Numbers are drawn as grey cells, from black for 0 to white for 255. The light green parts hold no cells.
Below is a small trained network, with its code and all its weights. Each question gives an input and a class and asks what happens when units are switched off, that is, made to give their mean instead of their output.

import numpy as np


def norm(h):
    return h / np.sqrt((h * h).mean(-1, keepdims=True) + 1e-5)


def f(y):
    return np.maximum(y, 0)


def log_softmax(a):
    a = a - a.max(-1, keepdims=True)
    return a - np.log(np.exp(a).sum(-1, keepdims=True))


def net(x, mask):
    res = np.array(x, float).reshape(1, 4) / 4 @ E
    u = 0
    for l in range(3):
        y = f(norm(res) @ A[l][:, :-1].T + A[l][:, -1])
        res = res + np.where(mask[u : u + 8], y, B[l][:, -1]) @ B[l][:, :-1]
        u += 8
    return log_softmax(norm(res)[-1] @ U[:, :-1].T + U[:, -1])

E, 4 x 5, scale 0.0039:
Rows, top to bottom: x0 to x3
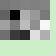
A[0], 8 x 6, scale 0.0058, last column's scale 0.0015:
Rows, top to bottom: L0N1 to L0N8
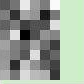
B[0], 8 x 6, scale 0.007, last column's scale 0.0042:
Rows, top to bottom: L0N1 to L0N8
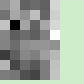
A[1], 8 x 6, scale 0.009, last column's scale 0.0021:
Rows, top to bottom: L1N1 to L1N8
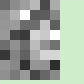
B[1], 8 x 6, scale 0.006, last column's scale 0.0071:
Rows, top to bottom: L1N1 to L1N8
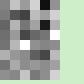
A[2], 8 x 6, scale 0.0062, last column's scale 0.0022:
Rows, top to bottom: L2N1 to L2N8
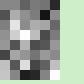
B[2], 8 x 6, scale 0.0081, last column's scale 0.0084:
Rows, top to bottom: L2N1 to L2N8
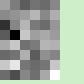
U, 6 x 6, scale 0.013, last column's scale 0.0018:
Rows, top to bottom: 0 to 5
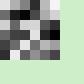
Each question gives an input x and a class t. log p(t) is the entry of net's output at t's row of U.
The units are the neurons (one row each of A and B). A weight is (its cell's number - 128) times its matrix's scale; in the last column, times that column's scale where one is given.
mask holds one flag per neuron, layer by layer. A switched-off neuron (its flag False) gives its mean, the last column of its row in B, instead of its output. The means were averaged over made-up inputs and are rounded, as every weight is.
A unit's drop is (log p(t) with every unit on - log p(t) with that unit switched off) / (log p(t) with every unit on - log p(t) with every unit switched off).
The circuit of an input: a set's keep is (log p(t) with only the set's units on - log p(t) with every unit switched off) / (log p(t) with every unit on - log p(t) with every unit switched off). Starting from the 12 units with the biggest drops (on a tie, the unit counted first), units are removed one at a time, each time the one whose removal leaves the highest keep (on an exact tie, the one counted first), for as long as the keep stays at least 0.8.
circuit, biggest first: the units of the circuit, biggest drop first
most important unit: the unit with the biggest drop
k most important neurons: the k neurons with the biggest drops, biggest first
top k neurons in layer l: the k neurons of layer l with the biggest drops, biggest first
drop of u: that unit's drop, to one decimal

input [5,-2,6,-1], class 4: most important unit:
L1N3
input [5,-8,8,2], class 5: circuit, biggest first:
[L1N3; L2N3]
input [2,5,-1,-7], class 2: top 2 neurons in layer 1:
[L1N1; L1N2]
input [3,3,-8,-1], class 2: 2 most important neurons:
[L0N2; L0N3]
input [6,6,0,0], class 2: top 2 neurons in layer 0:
[L0N2; L0N3]
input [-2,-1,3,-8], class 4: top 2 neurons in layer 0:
[L0N3; L0N4]
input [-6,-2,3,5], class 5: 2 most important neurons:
[L0N3; L1N4]
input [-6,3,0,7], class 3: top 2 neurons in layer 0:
[L0N3; L0N4]
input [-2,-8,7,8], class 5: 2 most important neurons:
[L1N4; L1N3]
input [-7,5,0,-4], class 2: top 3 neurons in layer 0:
[L0N2; L0N3; L0N4]
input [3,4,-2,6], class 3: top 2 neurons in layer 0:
[L0N2; L0N4]
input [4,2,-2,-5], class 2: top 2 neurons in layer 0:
[L0N2; L0N4]
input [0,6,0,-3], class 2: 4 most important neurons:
[L0N2; L0N3; L0N4; L1N1]
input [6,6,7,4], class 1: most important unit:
L1N4
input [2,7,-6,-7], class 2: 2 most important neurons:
[L0N2; L1N1]
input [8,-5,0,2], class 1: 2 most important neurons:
[L0N4; L2N7]
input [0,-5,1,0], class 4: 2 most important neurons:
[L0N3; L0N7]
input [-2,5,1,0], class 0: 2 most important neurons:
[L0N7; L1N2]
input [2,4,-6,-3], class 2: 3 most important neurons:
[L0N2; L0N3; L1N1]
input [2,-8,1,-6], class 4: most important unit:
L0N7
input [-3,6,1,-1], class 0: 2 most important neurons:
[L0N7; L0N8]
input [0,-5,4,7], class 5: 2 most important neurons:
[L1N4; L0N3]
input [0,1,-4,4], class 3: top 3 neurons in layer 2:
[L2N8; L2N2; L2N4]
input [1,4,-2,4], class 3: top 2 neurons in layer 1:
[L1N4; L1N8]
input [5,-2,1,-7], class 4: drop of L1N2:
0.3
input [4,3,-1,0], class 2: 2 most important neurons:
[L0N2; L1N2]
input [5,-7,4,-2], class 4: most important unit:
L1N4
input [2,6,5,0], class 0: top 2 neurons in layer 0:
[L0N1; L0N6]
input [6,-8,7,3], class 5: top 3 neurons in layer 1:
[L1N3; L1N8; L1N4]
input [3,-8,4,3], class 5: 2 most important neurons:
[L1N3; L0N4]
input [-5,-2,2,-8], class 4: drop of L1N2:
0.2
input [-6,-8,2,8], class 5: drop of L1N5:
0.2
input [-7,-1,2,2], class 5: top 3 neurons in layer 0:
[L0N3; L0N7; L0N4]
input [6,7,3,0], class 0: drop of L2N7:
0.1
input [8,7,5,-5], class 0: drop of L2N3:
0.0
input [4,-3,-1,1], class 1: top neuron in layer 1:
[L1N6]
